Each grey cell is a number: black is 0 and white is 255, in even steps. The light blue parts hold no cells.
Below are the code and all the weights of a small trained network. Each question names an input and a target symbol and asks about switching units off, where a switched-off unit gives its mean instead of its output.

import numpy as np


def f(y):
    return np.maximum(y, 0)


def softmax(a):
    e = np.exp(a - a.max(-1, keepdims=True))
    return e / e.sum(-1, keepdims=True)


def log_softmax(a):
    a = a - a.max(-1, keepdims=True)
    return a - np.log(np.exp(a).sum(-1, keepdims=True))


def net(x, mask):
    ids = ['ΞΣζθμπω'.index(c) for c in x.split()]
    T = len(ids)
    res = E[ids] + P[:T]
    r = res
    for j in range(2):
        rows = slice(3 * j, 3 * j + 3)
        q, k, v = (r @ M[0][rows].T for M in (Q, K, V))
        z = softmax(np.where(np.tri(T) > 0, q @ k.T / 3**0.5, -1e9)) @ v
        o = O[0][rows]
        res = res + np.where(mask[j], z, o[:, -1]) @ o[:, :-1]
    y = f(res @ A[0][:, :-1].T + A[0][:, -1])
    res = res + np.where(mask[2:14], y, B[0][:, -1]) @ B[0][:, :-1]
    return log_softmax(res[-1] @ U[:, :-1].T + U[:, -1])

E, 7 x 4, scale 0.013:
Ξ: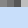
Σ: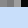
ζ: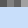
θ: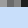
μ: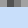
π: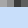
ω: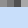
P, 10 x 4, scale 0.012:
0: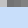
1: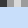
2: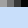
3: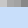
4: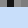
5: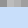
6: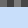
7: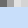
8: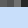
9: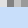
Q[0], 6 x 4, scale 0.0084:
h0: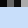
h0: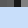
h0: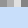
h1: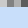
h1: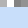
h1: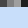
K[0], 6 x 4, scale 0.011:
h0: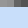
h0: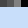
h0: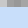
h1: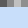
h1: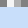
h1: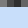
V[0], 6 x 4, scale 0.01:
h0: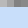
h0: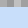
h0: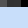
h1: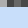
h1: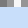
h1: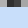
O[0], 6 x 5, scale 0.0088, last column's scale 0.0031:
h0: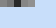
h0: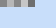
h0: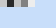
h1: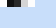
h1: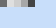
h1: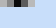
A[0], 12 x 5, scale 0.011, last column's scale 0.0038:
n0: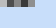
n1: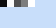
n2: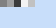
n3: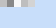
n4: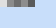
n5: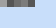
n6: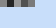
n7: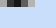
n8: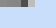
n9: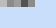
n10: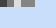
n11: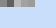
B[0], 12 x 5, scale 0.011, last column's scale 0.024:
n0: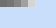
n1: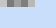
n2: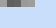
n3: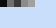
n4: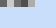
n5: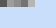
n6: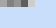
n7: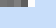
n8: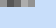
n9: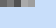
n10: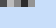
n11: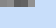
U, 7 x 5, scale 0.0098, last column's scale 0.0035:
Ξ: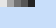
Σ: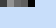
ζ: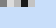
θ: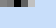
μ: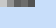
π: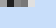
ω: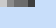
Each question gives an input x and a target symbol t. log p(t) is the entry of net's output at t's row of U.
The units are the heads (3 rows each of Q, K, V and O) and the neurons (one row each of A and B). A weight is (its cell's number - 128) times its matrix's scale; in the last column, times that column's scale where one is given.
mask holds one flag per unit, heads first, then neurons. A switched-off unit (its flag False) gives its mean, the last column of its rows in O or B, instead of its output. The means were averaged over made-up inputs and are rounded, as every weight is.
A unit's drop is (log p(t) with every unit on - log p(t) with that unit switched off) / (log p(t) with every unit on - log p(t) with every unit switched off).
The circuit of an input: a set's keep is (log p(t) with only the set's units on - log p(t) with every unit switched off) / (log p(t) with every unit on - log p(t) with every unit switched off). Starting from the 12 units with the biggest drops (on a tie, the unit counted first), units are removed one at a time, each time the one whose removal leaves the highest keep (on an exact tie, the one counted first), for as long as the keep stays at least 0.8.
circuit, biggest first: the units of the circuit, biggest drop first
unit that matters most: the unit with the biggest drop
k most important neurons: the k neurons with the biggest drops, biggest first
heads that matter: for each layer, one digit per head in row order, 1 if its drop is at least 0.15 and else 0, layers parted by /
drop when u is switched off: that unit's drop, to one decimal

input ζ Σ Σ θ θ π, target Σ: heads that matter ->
01
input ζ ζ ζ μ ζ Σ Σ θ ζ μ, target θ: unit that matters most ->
n3
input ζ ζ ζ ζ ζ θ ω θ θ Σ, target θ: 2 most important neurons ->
[n3 n5]
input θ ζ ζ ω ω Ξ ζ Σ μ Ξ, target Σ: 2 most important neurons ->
[n3 n6]
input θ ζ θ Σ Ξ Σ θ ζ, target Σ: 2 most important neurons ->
[n3 n10]
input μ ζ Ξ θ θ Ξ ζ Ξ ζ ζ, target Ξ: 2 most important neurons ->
[n1 n2]
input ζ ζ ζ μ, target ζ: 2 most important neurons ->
[n10 n1]
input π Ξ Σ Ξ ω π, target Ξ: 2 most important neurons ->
[n1 n3]
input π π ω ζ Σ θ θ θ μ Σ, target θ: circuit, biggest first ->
[n3 n9]
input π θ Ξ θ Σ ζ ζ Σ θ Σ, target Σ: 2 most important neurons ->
[n3 n6]
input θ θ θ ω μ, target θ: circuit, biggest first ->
[n4 h1]
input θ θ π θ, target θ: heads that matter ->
00
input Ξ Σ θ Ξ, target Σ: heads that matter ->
01
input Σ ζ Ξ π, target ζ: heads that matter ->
11
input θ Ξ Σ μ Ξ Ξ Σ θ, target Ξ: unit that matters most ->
h0
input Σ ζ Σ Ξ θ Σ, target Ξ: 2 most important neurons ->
[n1 n5]
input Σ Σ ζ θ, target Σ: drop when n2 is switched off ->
0.1
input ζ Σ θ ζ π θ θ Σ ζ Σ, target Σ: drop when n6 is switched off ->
0.1
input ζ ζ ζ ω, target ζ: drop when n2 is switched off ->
0.0
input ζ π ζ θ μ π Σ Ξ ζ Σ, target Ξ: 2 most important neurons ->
[n1 n3]
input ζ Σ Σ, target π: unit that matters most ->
h0
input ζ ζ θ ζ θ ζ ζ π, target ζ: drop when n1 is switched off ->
0.1
